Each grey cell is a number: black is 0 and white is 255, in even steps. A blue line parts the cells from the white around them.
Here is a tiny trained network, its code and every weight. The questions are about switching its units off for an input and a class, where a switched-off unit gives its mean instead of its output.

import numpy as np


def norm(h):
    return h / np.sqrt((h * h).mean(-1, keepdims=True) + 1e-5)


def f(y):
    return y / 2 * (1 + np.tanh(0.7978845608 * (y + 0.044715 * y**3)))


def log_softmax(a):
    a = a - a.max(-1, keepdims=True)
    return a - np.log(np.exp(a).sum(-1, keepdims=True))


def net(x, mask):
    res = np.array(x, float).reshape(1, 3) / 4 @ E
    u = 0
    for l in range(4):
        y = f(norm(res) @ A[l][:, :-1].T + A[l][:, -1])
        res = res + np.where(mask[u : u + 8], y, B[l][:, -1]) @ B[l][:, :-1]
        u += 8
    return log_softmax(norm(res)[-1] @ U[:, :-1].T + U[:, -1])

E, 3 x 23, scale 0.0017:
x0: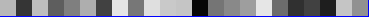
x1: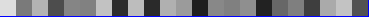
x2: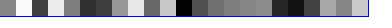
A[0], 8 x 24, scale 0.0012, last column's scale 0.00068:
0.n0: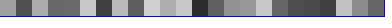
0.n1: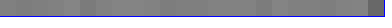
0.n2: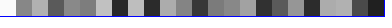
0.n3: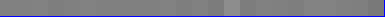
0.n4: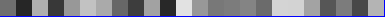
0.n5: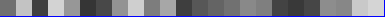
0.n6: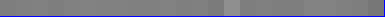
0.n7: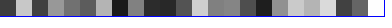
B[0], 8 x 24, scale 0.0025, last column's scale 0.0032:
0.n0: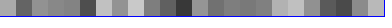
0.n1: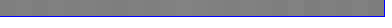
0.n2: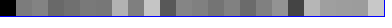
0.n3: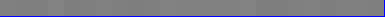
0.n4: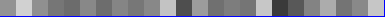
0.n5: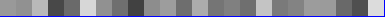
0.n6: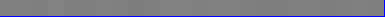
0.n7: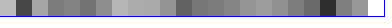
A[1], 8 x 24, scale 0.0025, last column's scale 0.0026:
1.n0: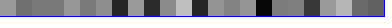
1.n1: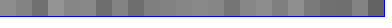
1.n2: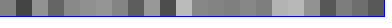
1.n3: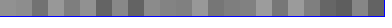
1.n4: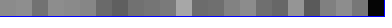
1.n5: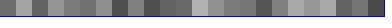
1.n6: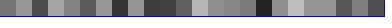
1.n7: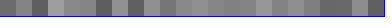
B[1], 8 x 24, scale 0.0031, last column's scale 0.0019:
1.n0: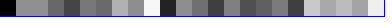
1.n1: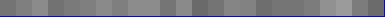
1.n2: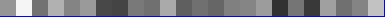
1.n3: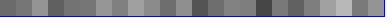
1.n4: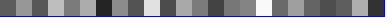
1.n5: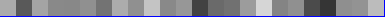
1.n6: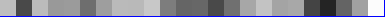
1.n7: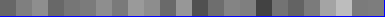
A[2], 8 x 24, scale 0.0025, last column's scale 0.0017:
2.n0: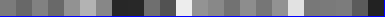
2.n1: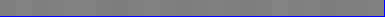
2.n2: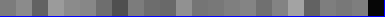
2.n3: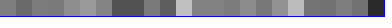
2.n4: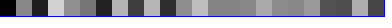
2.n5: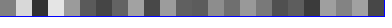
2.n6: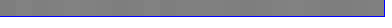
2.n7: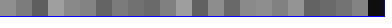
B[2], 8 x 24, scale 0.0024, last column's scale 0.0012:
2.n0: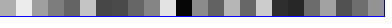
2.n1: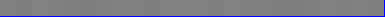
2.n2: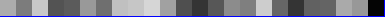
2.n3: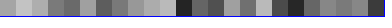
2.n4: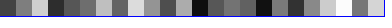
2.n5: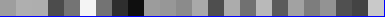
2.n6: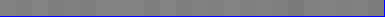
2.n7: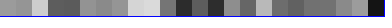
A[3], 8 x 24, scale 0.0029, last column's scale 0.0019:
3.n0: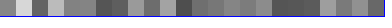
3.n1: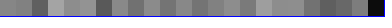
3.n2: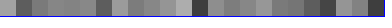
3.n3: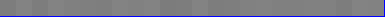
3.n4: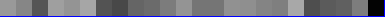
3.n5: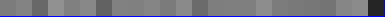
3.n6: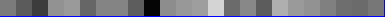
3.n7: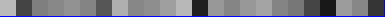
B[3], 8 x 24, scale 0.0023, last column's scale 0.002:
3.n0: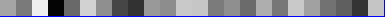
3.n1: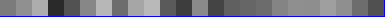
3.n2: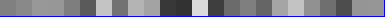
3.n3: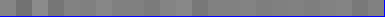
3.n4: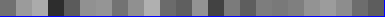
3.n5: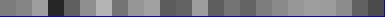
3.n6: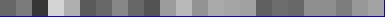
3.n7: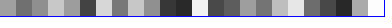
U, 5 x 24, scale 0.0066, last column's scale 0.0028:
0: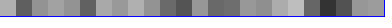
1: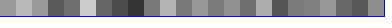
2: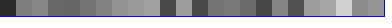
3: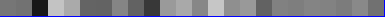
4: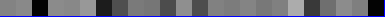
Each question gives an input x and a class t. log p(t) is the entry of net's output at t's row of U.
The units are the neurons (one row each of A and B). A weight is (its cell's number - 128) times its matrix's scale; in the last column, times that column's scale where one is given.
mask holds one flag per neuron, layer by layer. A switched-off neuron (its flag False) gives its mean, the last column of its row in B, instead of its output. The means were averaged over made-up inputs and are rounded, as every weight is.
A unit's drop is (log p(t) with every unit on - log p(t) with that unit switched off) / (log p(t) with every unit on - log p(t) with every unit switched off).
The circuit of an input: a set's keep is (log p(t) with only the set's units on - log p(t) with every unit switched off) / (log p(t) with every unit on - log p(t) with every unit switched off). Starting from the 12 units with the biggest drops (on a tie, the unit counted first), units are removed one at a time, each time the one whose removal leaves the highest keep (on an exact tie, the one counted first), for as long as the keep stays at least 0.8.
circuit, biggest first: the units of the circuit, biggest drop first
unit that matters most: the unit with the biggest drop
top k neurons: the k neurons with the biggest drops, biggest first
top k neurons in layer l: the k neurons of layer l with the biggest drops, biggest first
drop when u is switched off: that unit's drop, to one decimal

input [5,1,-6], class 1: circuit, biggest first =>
[1.n2]
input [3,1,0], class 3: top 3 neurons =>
[1.n6; 0.n0; 1.n5]
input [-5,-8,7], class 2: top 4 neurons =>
[2.n4; 1.n2; 0.n4; 2.n0]
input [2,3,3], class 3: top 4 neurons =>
[1.n2; 0.n4; 0.n5; 0.n7]
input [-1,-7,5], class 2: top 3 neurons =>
[2.n4; 1.n2; 0.n4]
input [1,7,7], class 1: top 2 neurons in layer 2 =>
[2.n5; 2.n4]
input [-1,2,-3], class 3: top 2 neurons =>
[0.n4; 0.n5]
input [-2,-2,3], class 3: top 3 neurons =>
[1.n2; 0.n5; 0.n4]
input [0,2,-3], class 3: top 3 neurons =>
[0.n4; 0.n5; 3.n6]
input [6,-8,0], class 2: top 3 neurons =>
[2.n4; 0.n7; 1.n6]
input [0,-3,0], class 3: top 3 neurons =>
[0.n2; 1.n7; 1.n0]
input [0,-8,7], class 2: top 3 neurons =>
[2.n4; 1.n2; 0.n4]
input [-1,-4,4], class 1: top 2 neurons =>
[0.n2; 1.n0]
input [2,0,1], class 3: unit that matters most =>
1.n6
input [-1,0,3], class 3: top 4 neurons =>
[0.n5; 1.n2; 0.n4; 3.n6]
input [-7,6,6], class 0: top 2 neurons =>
[1.n6; 0.n4]
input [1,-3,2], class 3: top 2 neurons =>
[0.n2; 1.n0]
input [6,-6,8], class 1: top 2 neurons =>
[0.n7; 1.n6]
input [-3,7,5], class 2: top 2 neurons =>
[1.n0; 0.n4]
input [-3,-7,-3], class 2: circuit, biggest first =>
[2.n4]
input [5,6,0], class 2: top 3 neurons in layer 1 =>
[1.n0; 1.n6; 1.n5]
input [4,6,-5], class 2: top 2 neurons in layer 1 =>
[1.n0; 1.n6]
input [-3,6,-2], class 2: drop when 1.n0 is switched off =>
0.3
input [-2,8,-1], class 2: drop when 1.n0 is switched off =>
0.2
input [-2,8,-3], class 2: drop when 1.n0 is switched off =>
0.1
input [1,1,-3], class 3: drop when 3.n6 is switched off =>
0.1
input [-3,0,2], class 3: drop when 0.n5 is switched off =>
0.1
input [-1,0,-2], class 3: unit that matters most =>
0.n4
